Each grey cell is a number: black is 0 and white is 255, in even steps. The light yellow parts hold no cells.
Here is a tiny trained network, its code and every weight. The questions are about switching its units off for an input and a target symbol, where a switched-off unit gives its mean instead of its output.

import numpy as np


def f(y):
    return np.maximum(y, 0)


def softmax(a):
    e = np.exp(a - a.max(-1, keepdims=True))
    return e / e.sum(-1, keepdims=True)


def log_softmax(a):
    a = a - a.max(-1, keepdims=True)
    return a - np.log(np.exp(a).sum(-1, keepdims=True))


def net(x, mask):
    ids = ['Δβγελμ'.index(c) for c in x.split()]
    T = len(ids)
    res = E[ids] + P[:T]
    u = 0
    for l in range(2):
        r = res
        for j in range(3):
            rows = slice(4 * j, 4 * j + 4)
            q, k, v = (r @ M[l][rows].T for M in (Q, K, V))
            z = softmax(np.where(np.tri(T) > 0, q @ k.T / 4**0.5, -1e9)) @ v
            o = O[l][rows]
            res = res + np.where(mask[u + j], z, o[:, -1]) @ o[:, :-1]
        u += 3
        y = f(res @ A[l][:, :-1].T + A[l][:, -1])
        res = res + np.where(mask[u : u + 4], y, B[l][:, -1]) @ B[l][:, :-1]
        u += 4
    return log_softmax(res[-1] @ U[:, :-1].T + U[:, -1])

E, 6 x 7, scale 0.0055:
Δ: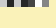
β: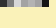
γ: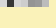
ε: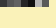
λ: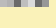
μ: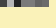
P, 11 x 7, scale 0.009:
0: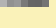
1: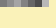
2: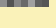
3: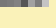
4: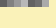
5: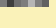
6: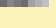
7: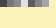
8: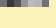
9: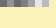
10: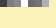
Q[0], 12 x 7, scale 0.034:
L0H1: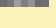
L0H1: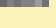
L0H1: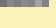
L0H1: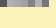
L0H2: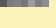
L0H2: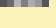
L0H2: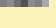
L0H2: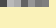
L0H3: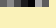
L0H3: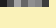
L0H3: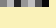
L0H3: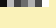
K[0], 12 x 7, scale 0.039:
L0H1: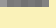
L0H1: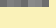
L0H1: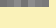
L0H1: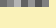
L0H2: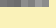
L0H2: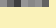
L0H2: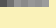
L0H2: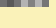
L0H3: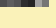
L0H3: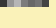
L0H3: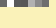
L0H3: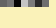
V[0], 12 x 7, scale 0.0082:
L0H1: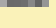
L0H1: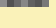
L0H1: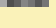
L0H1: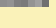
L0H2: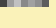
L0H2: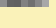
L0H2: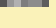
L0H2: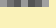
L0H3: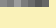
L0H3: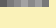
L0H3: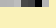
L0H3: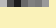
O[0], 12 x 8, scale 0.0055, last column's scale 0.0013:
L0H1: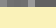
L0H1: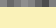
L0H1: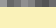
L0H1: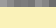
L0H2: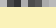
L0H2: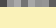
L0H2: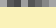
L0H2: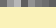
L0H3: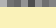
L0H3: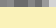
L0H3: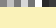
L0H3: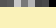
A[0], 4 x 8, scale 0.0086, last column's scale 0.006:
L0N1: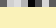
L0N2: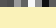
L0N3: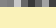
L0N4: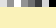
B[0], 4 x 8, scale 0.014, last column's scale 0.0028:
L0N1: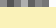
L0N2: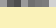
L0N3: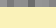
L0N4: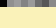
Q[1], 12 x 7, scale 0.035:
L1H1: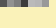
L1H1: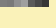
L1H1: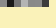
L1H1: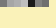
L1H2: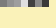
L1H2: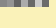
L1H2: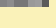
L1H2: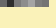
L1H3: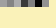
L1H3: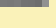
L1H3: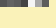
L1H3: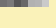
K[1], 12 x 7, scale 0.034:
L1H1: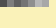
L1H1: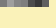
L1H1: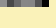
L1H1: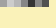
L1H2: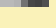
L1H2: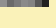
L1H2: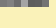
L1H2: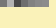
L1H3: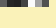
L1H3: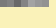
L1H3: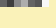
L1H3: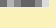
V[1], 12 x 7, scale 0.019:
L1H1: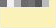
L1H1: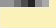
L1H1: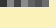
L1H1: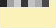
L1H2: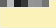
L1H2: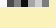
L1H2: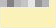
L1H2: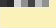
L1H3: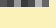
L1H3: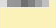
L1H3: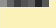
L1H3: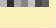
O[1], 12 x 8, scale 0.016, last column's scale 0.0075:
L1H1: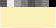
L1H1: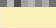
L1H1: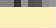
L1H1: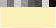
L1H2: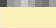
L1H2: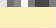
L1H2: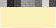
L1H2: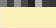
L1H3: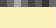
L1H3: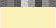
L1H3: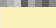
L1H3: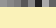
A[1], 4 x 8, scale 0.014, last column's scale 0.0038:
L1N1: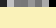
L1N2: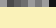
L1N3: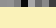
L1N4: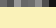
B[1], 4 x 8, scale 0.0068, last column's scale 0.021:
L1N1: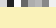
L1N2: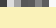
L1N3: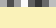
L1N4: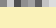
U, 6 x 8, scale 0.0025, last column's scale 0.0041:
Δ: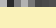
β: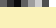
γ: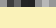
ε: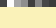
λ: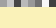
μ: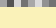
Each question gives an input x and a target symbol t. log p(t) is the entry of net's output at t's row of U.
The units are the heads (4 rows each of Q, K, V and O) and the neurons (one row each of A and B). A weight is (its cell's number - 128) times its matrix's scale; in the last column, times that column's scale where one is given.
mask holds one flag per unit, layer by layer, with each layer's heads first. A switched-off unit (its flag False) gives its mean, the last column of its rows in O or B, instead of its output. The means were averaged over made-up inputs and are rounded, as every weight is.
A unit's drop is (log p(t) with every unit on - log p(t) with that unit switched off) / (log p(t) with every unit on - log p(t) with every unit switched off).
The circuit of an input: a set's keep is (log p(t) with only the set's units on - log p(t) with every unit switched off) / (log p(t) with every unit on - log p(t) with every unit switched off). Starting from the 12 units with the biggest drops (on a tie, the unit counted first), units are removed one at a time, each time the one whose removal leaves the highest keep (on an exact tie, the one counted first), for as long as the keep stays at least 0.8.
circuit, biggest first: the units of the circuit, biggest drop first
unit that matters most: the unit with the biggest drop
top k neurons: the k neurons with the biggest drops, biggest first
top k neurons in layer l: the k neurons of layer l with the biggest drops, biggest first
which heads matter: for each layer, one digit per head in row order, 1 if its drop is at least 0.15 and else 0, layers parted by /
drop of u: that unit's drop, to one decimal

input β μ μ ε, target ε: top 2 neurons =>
L0N1; L1N1
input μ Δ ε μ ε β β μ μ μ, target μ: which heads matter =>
001 / 110
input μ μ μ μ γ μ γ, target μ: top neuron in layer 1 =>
L1N1
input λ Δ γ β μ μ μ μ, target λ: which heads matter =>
001 / 011
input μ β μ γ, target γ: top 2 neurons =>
L0N1; L0N4
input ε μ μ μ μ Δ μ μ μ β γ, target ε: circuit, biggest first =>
L1H2; L1H3
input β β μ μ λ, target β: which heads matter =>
011 / 100
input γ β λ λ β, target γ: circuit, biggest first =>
L1H2; L0N4; L1H1
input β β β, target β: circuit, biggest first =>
L1H1; L0H2
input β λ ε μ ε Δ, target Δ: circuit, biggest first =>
L1H3; L0H3; L1N3
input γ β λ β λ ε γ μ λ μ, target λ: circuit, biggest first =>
L1H2; L1H1; L0N1; L0H3
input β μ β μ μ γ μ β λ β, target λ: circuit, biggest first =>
L0H3; L1H2; L1H1; L0N1
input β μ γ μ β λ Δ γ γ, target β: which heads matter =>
000 / 100
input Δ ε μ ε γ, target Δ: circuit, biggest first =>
L1H2
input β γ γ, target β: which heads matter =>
001 / 100
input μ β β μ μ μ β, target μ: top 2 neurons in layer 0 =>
L0N1; L0N2
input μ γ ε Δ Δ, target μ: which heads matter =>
000 / 110
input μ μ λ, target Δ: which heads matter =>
000 / 001
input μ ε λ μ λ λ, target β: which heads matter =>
000 / 100
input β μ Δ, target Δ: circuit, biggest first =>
L1N3; L1H3; L0H3
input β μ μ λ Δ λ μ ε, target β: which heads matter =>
011 / 100
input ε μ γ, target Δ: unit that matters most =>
L1N3
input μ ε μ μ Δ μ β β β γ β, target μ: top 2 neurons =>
L1N1; L0N1
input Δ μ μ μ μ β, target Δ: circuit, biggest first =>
L0H3; L1H3; L1N3
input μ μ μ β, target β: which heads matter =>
001 / 100
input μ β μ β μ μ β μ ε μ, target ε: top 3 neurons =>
L0N1; L0N2; L1N1
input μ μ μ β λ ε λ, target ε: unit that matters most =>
L1H2
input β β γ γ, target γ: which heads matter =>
000 / 010
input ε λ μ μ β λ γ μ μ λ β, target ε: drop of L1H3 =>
0.2
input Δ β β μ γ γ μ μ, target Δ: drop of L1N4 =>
0.0
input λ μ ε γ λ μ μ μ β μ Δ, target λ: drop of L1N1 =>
0.1
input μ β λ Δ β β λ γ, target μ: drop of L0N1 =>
0.1
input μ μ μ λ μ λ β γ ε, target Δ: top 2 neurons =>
L1N3; L0N2
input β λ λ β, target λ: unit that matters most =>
L0N1
